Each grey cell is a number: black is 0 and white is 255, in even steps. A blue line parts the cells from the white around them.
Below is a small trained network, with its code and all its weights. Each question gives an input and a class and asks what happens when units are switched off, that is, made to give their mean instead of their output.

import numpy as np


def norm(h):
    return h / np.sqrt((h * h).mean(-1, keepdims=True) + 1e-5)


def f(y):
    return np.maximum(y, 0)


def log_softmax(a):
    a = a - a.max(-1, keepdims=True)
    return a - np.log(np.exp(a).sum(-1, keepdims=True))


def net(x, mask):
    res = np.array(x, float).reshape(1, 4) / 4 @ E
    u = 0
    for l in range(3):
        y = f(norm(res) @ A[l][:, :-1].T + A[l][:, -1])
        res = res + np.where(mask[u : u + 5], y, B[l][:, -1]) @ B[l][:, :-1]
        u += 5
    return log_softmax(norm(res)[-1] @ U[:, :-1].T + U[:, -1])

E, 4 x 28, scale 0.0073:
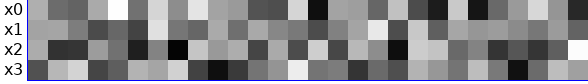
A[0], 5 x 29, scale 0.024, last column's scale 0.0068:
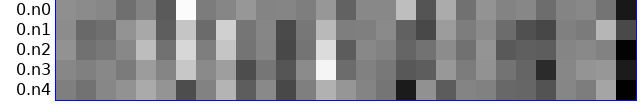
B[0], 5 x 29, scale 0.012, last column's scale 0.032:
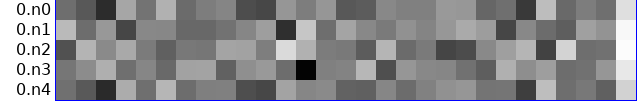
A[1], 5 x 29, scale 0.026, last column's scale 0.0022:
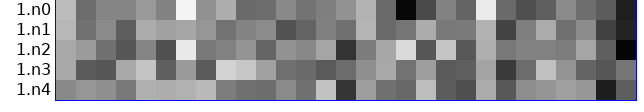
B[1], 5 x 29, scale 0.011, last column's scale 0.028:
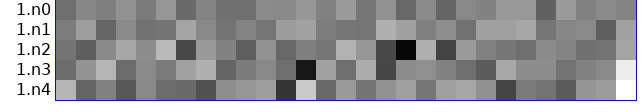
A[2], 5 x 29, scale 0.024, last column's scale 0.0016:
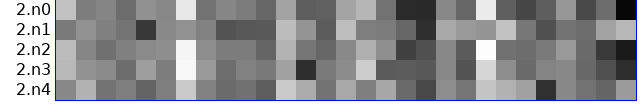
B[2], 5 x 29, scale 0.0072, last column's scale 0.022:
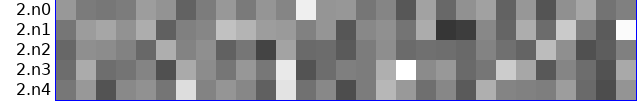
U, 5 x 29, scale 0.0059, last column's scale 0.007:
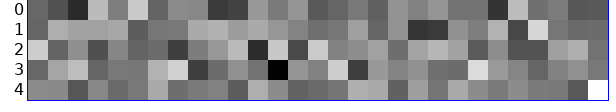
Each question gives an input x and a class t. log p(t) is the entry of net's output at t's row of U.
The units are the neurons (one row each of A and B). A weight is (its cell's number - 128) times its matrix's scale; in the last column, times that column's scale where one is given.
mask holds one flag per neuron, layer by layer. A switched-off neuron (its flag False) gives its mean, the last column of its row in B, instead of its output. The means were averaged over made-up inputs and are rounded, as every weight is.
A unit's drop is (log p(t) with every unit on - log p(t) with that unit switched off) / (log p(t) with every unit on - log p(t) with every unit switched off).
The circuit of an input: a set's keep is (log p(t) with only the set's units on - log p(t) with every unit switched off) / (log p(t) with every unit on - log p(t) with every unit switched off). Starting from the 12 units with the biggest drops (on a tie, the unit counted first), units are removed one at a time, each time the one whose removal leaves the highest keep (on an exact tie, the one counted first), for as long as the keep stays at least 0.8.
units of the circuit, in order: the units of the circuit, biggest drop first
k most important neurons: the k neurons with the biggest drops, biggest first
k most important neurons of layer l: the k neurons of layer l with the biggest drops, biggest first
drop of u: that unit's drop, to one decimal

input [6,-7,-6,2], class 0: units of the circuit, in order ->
(0.n4)
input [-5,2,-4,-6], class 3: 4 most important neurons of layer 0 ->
(0.n1 0.n2 0.n0 0.n3)
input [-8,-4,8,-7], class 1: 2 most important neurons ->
(1.n4 0.n1)
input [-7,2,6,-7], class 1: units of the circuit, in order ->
(1.n4 2.n1)
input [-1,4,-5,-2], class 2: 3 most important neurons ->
(1.n4 0.n1 0.n4)
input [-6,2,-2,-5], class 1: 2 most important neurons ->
(1.n4 0.n0)
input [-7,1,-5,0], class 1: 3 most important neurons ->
(0.n3 1.n3 2.n1)
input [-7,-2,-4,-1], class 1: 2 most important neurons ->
(0.n3 1.n4)
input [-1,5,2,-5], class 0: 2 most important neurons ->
(0.n0 0.n3)
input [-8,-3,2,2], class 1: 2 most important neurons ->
(0.n1 2.n1)
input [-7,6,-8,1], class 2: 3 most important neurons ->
(0.n2 0.n1 0.n3)
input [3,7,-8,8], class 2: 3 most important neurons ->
(1.n4 0.n4 1.n3)
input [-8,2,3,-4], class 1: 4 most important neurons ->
(0.n1 1.n4 2.n1 0.n3)
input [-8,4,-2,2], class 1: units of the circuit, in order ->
(2.n1)
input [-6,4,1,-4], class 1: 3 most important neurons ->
(1.n4 0.n1 0.n3)
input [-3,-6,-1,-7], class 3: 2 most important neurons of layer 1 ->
(1.n3 1.n4)
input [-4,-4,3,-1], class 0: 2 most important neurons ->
(0.n2 0.n4)
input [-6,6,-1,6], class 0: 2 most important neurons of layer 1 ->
(1.n3 1.n2)
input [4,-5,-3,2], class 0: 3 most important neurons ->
(0.n4 2.n1 1.n4)
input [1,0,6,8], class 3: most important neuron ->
(0.n3)
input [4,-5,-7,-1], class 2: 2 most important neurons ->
(1.n4 0.n0)
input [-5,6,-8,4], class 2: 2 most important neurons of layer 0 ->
(0.n1 0.n2)
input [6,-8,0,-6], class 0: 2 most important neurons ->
(0.n4 0.n3)
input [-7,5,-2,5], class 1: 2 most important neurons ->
(2.n1 0.n3)
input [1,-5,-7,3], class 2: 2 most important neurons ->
(1.n4 0.n0)
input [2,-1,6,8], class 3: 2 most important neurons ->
(0.n3 1.n4)
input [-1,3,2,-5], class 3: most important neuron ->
(1.n3)
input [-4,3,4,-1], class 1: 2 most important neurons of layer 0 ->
(0.n1 0.n4)
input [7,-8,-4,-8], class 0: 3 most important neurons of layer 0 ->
(0.n4 0.n3 0.n1)
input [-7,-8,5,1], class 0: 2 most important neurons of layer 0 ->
(0.n4 0.n2)
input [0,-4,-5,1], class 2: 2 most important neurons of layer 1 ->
(1.n4 1.n3)
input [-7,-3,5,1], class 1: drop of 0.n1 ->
0.5
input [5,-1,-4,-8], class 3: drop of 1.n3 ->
2.0
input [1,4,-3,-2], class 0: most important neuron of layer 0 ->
(0.n0)
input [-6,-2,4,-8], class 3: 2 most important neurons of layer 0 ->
(0.n1 0.n2)
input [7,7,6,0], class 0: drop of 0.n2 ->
0.1
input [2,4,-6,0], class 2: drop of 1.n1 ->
0.0
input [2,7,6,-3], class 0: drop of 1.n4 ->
0.3
